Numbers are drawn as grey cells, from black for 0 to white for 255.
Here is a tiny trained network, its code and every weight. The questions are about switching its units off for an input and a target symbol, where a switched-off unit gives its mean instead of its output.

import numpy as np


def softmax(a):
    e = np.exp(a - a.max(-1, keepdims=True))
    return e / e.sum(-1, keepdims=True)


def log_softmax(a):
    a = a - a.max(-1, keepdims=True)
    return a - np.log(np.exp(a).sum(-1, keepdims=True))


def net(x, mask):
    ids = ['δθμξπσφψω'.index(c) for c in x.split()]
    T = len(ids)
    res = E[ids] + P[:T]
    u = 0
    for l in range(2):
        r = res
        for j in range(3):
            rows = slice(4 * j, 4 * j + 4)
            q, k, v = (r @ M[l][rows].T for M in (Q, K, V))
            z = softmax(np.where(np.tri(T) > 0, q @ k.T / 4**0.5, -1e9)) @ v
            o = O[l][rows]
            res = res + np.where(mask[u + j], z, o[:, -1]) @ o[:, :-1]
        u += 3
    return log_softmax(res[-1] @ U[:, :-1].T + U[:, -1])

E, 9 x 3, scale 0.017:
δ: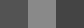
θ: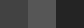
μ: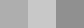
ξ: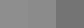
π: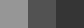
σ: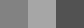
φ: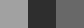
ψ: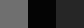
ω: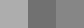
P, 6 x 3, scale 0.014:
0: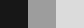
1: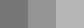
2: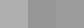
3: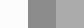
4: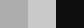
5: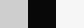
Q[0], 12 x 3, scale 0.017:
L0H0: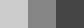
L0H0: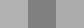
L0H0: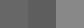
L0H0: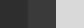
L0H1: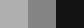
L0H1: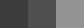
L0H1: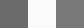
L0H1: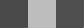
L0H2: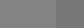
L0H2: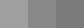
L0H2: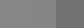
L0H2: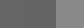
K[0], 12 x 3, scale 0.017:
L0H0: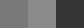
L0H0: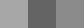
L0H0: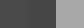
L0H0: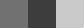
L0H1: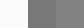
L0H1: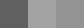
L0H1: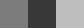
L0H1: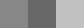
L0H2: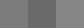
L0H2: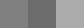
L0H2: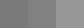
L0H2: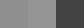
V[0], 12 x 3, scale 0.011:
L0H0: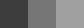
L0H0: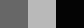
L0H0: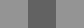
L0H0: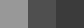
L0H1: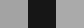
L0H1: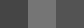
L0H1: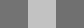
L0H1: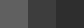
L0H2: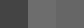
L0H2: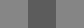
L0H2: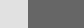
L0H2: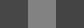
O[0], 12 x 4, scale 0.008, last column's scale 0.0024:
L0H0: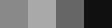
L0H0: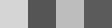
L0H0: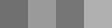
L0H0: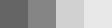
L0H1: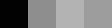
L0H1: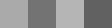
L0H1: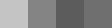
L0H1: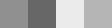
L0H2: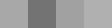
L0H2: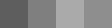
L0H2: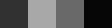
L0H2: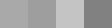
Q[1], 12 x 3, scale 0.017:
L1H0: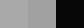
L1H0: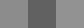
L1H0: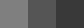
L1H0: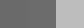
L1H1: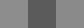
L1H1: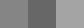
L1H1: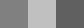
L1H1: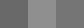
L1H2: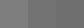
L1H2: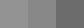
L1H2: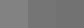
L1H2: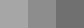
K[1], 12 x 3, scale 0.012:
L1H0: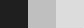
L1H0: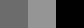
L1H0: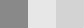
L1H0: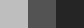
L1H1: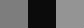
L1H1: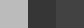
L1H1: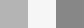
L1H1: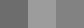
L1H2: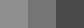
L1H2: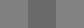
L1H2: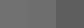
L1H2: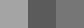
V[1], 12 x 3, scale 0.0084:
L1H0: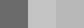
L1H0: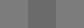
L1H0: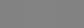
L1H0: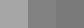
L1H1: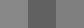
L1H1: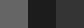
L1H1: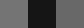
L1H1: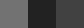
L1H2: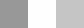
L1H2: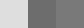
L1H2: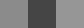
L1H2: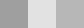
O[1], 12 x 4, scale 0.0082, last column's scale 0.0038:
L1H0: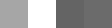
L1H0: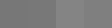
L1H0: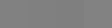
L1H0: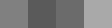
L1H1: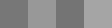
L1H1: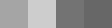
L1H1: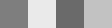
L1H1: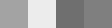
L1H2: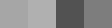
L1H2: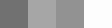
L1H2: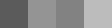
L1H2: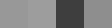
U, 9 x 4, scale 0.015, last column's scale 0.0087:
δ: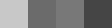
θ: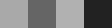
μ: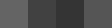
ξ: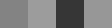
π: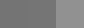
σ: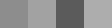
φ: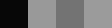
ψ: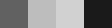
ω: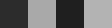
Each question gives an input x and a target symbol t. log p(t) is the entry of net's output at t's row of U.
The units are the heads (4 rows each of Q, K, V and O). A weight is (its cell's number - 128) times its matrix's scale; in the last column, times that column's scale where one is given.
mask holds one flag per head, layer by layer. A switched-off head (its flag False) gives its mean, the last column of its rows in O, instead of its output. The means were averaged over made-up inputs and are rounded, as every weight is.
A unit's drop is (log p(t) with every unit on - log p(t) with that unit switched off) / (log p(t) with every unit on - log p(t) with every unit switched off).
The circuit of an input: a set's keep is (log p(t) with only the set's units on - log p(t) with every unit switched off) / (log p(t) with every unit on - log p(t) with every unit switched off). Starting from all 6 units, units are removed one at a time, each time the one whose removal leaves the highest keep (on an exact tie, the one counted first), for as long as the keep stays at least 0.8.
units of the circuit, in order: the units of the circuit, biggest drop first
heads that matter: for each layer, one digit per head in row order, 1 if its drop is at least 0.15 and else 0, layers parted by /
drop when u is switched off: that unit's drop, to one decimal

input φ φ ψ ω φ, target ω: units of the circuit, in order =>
[L0H1]
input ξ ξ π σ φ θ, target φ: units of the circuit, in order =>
[L0H2, L0H0]
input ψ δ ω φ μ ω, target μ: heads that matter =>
111 / 010
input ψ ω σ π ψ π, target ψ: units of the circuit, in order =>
[L0H1, L0H0, L1H1]
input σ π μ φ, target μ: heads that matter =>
011 / 010
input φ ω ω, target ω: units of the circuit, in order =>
[L0H1, L0H0]
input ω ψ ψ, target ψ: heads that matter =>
010 / 010
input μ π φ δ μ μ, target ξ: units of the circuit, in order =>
[L0H1, L0H0]
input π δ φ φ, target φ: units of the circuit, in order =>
[L0H1, L0H2]
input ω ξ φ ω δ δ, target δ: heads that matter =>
010 / 000
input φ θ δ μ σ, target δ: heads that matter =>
100 / 010
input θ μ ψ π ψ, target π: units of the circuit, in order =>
[L0H0, L0H1]
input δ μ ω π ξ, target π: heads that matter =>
110 / 000
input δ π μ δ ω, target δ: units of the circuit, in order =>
[L0H0]
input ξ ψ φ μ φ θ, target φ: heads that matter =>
101 / 100
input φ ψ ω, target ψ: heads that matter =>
010 / 100
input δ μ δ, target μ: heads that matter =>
010 / 010
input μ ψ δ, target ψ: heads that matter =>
010 / 010
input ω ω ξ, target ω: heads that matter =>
011 / 000
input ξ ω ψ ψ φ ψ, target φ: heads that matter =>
101 / 000
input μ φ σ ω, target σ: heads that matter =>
110 / 110
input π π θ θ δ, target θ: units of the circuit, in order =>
[L0H0]
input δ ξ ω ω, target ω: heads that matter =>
010 / 000
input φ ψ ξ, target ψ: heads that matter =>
010 / 100
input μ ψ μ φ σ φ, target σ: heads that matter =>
110 / 010
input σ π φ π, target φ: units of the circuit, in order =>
[L0H1, L0H2]
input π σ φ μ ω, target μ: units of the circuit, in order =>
[L1H1]
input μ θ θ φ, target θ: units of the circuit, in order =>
[L0H1, L0H0]
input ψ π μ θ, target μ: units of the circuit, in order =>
[L0H1, L1H1]
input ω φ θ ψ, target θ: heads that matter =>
110 / 001
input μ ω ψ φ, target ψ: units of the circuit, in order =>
[L1H1, L0H1]
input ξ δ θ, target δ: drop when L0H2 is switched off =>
0.1
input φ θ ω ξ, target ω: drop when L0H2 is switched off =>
0.1
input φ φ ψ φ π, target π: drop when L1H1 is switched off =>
-0.1
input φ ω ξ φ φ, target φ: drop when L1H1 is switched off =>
0.0
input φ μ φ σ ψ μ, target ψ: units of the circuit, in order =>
[L1H1]
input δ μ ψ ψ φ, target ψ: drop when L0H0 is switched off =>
0.2
